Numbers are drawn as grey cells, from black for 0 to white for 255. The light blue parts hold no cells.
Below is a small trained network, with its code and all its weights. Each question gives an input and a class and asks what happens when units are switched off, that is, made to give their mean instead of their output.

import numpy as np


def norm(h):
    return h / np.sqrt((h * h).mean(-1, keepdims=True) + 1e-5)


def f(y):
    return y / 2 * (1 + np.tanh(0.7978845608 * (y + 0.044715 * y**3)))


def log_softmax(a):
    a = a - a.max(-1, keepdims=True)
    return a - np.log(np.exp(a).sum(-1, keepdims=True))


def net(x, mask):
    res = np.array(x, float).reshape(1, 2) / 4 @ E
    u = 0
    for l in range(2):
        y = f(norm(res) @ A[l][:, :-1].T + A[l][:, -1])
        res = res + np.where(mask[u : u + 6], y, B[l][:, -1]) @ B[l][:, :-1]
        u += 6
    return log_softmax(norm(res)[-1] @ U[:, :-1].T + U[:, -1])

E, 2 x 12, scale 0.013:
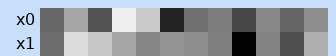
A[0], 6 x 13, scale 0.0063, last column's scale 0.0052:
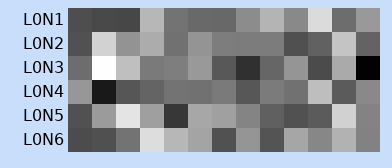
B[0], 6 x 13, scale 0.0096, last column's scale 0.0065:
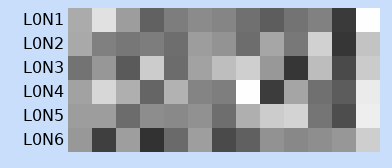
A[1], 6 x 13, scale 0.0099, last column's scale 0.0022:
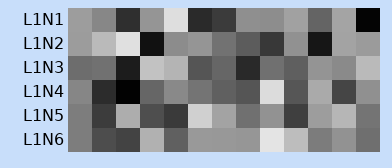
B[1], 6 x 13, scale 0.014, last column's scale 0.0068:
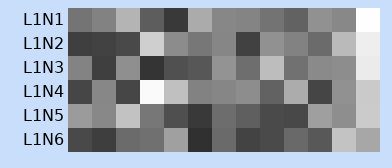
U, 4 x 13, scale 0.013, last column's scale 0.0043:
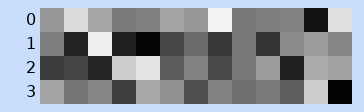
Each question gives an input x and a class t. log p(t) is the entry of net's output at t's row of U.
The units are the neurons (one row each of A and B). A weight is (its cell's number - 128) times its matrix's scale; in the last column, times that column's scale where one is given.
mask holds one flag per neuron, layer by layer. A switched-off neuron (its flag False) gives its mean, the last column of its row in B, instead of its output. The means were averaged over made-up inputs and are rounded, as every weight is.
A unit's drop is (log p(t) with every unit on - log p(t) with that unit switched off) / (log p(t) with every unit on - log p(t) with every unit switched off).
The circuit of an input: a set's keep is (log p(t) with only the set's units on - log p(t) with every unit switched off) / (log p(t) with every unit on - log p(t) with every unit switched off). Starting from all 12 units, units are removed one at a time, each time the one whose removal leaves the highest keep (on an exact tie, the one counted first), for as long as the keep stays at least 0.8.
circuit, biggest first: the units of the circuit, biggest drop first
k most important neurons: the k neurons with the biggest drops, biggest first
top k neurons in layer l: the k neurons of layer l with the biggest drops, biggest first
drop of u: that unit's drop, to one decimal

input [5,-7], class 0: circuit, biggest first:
(L0N1)
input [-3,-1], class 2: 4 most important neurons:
(L1N2; L0N3; L0N4; L0N2)
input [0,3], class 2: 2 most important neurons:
(L0N4; L0N1)
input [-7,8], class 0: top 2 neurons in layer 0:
(L0N5; L0N3)
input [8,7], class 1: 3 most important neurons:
(L0N4; L1N3; L0N1)
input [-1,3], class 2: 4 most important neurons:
(L0N4; L0N5; L0N1; L1N6)
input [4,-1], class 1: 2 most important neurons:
(L1N3; L1N1)
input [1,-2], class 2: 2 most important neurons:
(L1N2; L0N3)
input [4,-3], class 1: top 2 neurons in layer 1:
(L1N1; L1N4)
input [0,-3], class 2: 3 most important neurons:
(L1N2; L0N3; L0N5)
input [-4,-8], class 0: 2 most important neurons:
(L0N4; L0N1)
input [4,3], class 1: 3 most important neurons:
(L0N4; L0N1; L1N3)
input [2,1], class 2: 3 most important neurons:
(L0N4; L1N4; L0N1)
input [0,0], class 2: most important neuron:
(L1N2)
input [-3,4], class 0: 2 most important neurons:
(L1N2; L1N4)
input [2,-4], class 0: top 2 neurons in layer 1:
(L1N4; L1N6)
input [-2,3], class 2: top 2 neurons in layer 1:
(L1N6; L1N1)
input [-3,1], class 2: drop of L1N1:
0.1
